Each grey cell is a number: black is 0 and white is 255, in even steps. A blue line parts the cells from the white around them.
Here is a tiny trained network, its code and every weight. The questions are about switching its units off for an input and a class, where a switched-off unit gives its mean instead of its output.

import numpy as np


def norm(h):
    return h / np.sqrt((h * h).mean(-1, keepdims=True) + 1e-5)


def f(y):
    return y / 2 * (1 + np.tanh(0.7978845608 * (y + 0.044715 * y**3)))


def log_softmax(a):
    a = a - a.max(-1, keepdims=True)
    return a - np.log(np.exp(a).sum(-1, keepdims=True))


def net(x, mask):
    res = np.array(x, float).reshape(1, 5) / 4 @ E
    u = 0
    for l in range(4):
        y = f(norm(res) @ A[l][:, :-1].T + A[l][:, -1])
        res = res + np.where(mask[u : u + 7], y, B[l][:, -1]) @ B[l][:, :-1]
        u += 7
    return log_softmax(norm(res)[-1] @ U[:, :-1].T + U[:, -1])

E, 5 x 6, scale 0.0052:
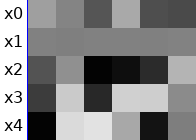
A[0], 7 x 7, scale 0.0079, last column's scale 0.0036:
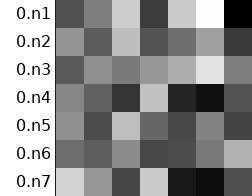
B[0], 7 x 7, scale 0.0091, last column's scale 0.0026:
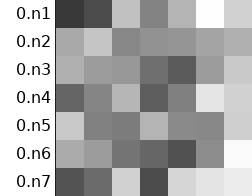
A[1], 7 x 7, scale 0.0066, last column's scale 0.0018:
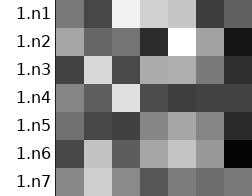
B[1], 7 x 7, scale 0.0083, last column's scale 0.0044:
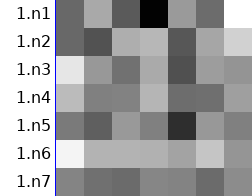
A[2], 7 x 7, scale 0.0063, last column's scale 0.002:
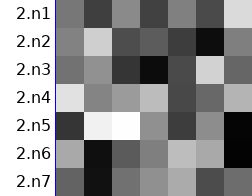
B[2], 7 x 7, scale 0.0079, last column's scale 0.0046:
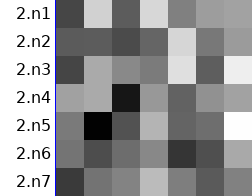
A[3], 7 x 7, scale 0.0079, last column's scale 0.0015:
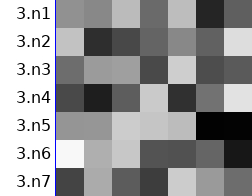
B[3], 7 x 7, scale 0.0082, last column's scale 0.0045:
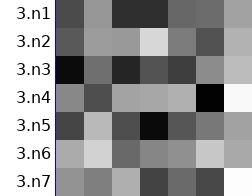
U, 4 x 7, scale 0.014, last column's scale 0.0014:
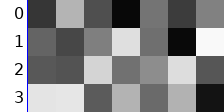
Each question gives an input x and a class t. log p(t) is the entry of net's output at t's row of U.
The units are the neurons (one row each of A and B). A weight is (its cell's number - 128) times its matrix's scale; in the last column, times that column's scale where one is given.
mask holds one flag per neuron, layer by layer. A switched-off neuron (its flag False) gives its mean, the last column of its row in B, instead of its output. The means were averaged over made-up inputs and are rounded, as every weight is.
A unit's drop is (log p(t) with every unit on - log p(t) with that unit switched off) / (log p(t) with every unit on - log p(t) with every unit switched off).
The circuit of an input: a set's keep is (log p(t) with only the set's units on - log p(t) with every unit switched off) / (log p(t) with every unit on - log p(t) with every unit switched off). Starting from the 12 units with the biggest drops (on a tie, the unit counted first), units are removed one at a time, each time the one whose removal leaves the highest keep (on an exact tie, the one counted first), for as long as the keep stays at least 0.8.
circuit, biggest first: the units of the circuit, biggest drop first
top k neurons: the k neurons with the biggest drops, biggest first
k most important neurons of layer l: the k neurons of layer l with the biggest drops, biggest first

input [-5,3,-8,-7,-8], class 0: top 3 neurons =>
1.n1; 2.n5; 3.n5
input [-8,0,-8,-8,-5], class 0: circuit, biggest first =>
1.n1; 3.n1
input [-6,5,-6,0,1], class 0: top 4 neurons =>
1.n1; 0.n7; 0.n4; 3.n3
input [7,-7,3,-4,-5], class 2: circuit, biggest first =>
0.n7
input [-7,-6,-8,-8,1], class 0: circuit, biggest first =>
1.n1; 3.n1
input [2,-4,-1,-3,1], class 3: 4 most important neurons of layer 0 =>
0.n5; 0.n1; 0.n6; 0.n2
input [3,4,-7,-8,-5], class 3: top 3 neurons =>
2.n3; 3.n6; 2.n4
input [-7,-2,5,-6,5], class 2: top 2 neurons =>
0.n1; 1.n1
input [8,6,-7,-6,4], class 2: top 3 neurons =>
0.n7; 0.n4; 2.n3
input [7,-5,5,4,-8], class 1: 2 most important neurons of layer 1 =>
1.n1; 1.n2
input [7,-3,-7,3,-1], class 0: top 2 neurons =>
1.n1; 0.n1
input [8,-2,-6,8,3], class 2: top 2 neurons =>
0.n7; 0.n4
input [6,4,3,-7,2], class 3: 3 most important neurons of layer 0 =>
0.n5; 0.n6; 0.n1
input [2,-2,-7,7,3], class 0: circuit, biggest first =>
3.n5
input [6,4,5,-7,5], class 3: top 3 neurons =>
0.n6; 0.n5; 1.n1
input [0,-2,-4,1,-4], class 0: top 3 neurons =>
1.n1; 2.n5; 0.n6
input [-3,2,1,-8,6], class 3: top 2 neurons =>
0.n5; 0.n6
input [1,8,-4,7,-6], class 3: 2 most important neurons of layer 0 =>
0.n1; 0.n3
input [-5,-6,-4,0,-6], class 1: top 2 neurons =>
1.n2; 2.n6
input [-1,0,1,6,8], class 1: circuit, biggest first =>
2.n5
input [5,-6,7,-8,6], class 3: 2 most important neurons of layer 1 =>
1.n1; 1.n4
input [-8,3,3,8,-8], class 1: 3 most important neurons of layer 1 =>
1.n1; 1.n2; 1.n5
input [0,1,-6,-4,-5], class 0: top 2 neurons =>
1.n1; 2.n5
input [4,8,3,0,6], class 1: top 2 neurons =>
2.n5; 1.n1
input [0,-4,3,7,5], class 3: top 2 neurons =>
1.n3; 1.n6
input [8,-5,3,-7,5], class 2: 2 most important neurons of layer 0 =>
0.n7; 0.n4
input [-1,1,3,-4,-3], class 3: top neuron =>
1.n1
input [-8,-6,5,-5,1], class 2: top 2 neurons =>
0.n1; 1.n1
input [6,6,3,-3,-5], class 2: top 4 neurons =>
0.n7; 0.n4; 2.n5; 1.n2
